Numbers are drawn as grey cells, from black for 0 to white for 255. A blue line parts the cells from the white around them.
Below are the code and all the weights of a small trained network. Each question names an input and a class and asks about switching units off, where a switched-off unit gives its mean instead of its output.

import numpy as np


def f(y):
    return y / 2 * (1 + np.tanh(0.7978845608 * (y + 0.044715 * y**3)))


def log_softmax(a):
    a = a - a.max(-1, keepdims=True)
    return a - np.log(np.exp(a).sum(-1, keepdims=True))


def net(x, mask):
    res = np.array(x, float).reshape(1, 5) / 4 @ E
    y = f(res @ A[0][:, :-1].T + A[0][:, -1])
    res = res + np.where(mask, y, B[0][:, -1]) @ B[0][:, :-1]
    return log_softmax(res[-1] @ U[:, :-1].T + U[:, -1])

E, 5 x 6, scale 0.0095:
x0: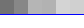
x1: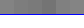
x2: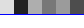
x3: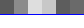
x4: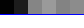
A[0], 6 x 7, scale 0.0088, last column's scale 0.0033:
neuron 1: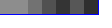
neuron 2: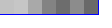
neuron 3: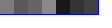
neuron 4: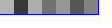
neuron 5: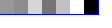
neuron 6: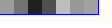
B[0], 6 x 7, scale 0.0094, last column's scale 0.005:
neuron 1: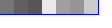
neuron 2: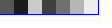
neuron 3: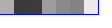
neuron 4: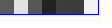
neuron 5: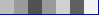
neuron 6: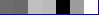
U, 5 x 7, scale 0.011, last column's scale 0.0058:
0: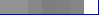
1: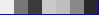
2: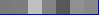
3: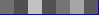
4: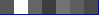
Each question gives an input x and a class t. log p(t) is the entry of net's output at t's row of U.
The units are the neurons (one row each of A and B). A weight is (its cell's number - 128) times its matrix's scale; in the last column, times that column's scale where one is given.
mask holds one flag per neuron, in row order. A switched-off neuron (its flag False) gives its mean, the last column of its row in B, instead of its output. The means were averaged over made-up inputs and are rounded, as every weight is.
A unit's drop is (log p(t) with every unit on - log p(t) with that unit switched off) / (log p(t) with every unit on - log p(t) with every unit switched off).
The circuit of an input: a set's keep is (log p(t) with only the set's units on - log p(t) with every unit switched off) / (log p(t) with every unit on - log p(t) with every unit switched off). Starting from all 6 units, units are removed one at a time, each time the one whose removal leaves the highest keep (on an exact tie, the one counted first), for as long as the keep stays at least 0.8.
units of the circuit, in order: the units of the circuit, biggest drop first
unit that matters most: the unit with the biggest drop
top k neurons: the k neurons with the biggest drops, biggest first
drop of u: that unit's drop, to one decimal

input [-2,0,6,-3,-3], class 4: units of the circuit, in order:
[neuron 4]
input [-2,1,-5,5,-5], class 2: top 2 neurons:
[neuron 2; neuron 4]
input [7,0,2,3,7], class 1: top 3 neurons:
[neuron 5; neuron 2; neuron 6]
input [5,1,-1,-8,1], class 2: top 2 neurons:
[neuron 6; neuron 3]
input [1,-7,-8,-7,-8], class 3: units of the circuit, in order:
[neuron 2; neuron 6]
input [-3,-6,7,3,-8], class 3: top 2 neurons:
[neuron 2; neuron 5]
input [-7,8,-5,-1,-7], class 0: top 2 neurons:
[neuron 2; neuron 5]
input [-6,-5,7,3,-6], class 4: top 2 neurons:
[neuron 4; neuron 6]
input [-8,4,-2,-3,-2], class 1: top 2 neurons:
[neuron 1; neuron 3]
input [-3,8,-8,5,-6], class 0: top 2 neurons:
[neuron 4; neuron 2]
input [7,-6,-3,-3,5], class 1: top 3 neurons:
[neuron 5; neuron 4; neuron 2]
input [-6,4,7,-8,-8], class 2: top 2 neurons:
[neuron 6; neuron 2]
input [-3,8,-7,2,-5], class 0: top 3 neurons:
[neuron 4; neuron 1; neuron 2]
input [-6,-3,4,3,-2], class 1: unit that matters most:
neuron 3
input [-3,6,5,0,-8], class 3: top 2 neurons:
[neuron 2; neuron 5]
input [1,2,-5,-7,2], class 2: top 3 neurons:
[neuron 6; neuron 4; neuron 5]
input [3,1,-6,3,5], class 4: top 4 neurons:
[neuron 2; neuron 6; neuron 3; neuron 1]
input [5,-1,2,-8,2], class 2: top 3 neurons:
[neuron 6; neuron 3; neuron 1]
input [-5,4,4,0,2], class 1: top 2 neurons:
[neuron 3; neuron 2]
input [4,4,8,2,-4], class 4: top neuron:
[neuron 4]
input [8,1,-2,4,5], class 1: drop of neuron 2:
0.1
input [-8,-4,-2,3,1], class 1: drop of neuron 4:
0.0
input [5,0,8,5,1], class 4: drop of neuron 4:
0.7
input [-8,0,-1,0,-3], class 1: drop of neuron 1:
0.1
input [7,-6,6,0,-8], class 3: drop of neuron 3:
0.2
